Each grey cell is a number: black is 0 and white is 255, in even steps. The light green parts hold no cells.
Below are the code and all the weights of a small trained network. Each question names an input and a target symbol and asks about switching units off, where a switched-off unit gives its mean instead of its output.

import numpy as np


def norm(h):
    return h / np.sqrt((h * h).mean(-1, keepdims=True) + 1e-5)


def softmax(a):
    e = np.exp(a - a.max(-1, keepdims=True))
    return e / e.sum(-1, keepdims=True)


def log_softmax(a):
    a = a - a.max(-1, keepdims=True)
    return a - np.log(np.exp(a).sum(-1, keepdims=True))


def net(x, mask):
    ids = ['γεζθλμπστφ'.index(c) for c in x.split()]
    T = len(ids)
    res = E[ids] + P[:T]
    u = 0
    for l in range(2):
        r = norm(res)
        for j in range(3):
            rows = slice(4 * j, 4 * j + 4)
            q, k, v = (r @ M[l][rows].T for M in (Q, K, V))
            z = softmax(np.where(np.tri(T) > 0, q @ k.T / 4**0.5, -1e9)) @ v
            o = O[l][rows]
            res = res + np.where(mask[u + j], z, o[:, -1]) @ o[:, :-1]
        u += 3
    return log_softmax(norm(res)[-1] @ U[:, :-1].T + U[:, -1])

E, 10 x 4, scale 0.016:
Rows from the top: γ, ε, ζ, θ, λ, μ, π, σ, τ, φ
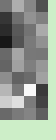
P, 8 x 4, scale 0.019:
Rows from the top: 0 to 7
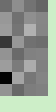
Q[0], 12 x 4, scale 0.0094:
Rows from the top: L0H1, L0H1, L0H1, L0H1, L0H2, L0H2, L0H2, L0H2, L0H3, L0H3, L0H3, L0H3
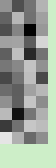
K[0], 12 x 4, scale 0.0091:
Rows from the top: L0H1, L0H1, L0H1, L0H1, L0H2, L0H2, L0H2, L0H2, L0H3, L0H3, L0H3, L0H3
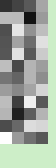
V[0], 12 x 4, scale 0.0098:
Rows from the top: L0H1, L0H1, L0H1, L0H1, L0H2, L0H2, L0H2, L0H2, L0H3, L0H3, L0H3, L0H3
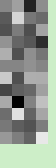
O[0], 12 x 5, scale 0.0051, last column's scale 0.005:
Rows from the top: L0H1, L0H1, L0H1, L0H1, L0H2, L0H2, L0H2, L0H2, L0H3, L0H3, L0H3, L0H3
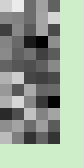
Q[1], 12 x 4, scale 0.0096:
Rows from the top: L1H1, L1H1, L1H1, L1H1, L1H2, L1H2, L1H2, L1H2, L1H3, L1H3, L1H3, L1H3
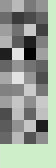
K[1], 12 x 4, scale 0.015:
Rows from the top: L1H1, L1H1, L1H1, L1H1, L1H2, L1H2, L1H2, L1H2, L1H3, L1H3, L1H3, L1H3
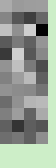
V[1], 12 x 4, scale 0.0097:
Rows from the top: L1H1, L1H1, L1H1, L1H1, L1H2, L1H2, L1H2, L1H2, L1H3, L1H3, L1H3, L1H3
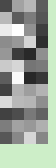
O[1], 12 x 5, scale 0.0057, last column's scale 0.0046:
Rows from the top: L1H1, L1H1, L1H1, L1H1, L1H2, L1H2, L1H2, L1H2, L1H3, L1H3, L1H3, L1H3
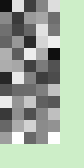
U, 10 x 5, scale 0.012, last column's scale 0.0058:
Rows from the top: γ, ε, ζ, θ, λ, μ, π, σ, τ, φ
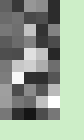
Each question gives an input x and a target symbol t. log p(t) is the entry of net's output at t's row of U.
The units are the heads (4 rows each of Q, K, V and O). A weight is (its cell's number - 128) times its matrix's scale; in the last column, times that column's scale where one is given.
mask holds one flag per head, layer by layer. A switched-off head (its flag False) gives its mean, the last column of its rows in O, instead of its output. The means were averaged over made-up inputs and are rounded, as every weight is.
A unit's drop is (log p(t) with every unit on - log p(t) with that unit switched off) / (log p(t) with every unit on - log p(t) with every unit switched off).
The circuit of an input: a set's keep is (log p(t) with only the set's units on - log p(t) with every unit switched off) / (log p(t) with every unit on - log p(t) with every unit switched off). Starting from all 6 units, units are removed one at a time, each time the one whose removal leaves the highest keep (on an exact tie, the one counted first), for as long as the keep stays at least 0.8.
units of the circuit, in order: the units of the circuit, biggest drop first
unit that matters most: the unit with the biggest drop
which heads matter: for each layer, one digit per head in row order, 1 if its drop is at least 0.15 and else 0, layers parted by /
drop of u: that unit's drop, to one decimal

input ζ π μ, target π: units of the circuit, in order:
[L0H2]
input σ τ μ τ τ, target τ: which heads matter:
000 / 100
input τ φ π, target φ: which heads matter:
111 / 101
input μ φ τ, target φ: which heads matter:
100 / 101
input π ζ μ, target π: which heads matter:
101 / 010
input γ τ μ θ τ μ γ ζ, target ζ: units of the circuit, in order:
[L1H1; L0H3; L1H2]
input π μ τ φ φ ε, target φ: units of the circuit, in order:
[L0H1; L1H3]
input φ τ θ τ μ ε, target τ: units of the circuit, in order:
[L1H1; L0H3]
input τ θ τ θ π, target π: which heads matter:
001 / 000
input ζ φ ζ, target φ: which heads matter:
111 / 001
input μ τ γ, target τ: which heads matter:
001 / 110
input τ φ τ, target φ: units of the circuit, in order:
[L0H1; L1H3; L1H1]
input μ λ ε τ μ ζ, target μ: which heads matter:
101 / 111
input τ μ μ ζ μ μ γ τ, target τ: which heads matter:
000 / 010
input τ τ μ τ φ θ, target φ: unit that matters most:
L1H3
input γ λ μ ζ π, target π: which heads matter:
001 / 100
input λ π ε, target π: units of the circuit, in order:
[L0H3; L0H2]
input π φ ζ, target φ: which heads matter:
111 / 101
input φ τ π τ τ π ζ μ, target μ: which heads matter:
100 / 001
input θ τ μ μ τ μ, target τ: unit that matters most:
L1H1
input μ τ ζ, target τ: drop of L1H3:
0.1
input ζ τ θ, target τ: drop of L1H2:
0.2
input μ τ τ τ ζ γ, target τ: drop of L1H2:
0.2
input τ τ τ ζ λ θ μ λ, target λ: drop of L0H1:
0.0
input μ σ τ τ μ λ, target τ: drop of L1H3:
0.1
